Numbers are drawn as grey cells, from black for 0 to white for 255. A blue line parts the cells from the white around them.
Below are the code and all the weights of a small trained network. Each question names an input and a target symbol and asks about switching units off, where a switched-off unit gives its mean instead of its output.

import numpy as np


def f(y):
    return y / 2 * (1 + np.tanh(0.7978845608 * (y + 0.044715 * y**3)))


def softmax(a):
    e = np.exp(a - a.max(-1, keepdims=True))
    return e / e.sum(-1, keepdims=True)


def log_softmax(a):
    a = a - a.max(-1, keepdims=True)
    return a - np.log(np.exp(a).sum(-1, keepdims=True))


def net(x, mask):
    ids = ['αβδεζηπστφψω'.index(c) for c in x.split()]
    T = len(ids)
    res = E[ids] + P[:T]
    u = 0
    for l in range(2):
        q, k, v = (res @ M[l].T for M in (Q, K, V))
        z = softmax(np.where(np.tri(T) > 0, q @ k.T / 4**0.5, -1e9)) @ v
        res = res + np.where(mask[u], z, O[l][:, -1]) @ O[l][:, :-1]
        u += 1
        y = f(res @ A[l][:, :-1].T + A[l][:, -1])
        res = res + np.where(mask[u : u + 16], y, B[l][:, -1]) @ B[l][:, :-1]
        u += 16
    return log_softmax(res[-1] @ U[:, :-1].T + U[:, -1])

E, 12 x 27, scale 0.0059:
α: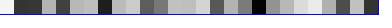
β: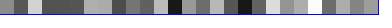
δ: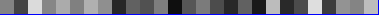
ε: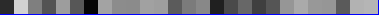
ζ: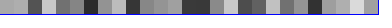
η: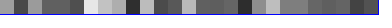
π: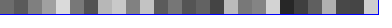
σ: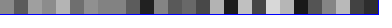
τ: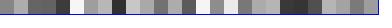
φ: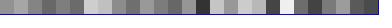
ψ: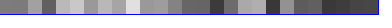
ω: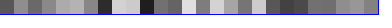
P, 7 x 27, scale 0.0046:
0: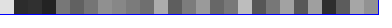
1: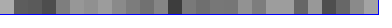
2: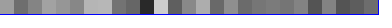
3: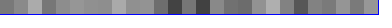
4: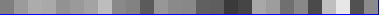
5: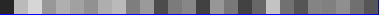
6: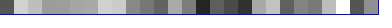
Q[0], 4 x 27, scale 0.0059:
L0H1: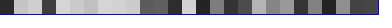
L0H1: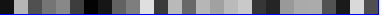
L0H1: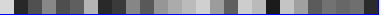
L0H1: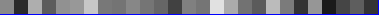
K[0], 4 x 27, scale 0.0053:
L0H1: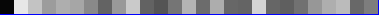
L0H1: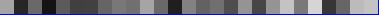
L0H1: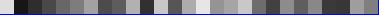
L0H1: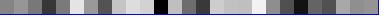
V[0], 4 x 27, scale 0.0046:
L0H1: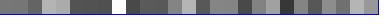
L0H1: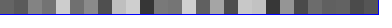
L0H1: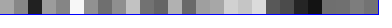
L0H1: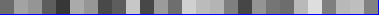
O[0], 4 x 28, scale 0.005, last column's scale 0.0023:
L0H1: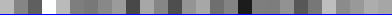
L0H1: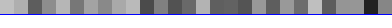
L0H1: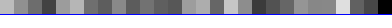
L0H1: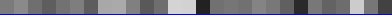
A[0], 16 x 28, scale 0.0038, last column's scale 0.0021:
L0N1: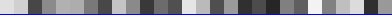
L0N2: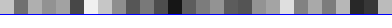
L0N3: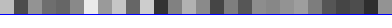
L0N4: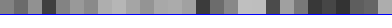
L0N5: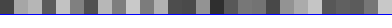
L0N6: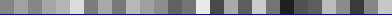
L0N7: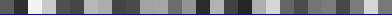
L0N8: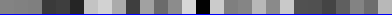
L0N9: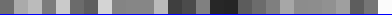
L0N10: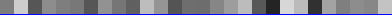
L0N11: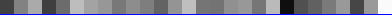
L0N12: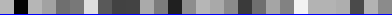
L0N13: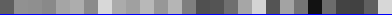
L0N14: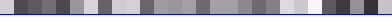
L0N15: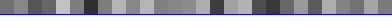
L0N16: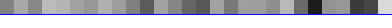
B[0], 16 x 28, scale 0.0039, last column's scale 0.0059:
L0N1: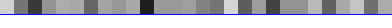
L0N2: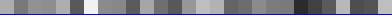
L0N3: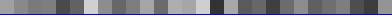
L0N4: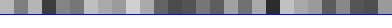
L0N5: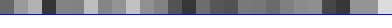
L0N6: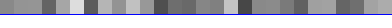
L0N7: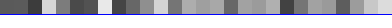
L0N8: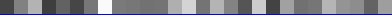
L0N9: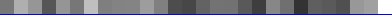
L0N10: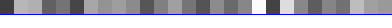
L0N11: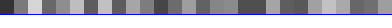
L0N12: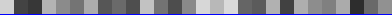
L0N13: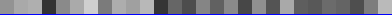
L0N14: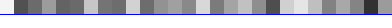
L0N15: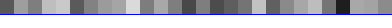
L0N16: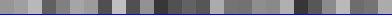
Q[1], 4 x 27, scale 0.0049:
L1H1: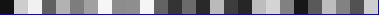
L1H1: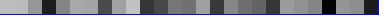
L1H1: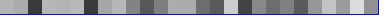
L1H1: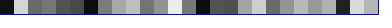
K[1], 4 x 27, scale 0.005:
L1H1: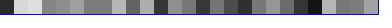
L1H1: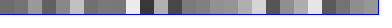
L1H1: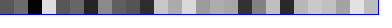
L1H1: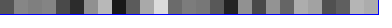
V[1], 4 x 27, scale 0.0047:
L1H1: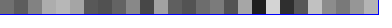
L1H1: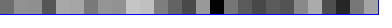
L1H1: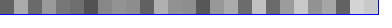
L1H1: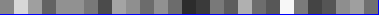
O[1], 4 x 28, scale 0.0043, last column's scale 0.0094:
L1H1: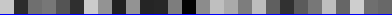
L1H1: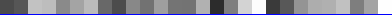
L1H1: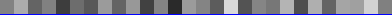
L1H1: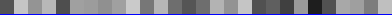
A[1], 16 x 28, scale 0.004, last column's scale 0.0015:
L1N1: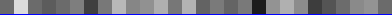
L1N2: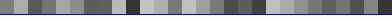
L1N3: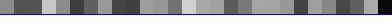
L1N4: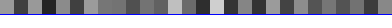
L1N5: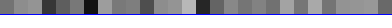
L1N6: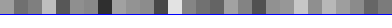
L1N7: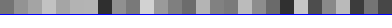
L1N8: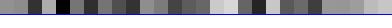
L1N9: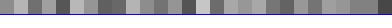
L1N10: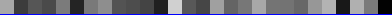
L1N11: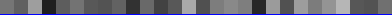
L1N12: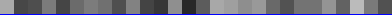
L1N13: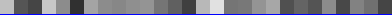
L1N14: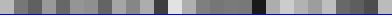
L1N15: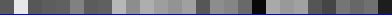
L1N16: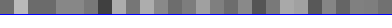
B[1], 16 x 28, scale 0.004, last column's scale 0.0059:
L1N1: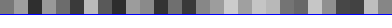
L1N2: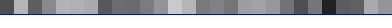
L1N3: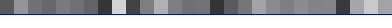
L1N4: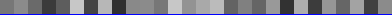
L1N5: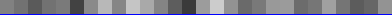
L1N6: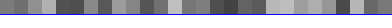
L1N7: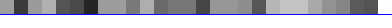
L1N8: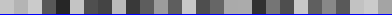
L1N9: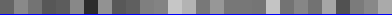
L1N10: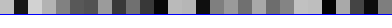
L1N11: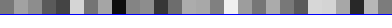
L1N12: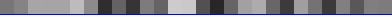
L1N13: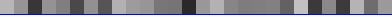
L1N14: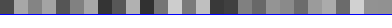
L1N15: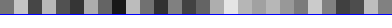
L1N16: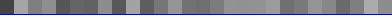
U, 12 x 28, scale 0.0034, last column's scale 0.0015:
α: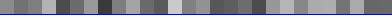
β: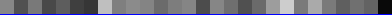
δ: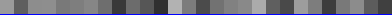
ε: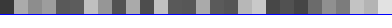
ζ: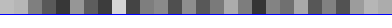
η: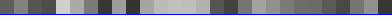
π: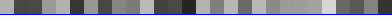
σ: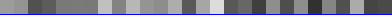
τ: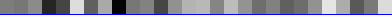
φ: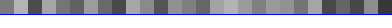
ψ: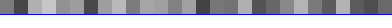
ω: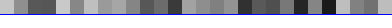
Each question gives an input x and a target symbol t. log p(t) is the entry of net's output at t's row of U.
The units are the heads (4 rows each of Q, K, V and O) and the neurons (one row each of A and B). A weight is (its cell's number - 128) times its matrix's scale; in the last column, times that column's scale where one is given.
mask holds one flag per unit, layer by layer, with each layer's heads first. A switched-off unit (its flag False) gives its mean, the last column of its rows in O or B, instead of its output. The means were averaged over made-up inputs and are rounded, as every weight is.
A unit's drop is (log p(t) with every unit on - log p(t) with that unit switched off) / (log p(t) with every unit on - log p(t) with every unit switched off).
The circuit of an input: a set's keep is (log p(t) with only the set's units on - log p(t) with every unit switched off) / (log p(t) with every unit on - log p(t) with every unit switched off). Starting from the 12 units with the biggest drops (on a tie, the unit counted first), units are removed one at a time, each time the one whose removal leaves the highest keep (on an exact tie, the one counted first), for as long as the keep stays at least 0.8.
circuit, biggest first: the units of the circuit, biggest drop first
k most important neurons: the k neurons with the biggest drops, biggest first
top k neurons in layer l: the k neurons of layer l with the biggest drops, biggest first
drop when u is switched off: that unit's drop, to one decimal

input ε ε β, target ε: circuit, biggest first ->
(L0H1, L1H1, L0N7, L1N7)
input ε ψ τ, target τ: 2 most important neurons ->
(L0N11, L0N6)
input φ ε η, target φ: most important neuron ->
(L1N15)
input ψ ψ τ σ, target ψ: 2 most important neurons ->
(L0N7, L0N13)
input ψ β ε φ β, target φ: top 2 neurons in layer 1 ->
(L1N15, L1N1)
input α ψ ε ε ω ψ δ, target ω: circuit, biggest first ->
(L0H1, L0N1, L1H1, L0N2)
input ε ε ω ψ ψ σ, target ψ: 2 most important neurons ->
(L1N7, L0N13)
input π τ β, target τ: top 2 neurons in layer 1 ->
(L1N11, L1N4)
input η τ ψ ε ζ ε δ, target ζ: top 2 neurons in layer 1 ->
(L1N8, L1N3)
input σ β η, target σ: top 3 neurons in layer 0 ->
(L0N7, L0N2, L0N12)
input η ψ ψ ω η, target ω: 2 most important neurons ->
(L0N1, L0N2)
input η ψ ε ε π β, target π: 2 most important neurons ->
(L0N12, L1N13)
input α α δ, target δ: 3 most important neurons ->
(L1N10, L0N14, L1N12)
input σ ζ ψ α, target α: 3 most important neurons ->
(L1N14, L0N14, L1N6)
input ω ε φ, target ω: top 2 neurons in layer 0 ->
(L0N1, L0N2)
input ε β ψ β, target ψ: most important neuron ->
(L1N7)
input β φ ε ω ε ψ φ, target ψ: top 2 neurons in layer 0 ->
(L0N6, L0N7)
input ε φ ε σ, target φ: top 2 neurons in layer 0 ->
(L0N7, L0N13)
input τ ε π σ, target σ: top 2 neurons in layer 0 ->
(L0N2, L0N16)
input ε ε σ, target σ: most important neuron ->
(L1N4)
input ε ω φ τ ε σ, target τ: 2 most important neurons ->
(L1N11, L1N4)
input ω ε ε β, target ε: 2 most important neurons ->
(L0N7, L1N7)
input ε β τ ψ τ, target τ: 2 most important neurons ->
(L0N11, L1N11)
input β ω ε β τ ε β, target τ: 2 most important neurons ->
(L1N11, L0N11)
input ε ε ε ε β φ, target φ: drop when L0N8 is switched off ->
0.1
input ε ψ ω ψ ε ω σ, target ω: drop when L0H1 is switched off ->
1.3
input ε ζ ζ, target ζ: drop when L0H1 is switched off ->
0.2
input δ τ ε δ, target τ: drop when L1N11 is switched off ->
0.3
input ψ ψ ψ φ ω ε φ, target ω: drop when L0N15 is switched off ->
0.0
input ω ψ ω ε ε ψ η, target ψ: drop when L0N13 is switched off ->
0.1
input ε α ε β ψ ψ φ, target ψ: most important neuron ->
(L1N7)
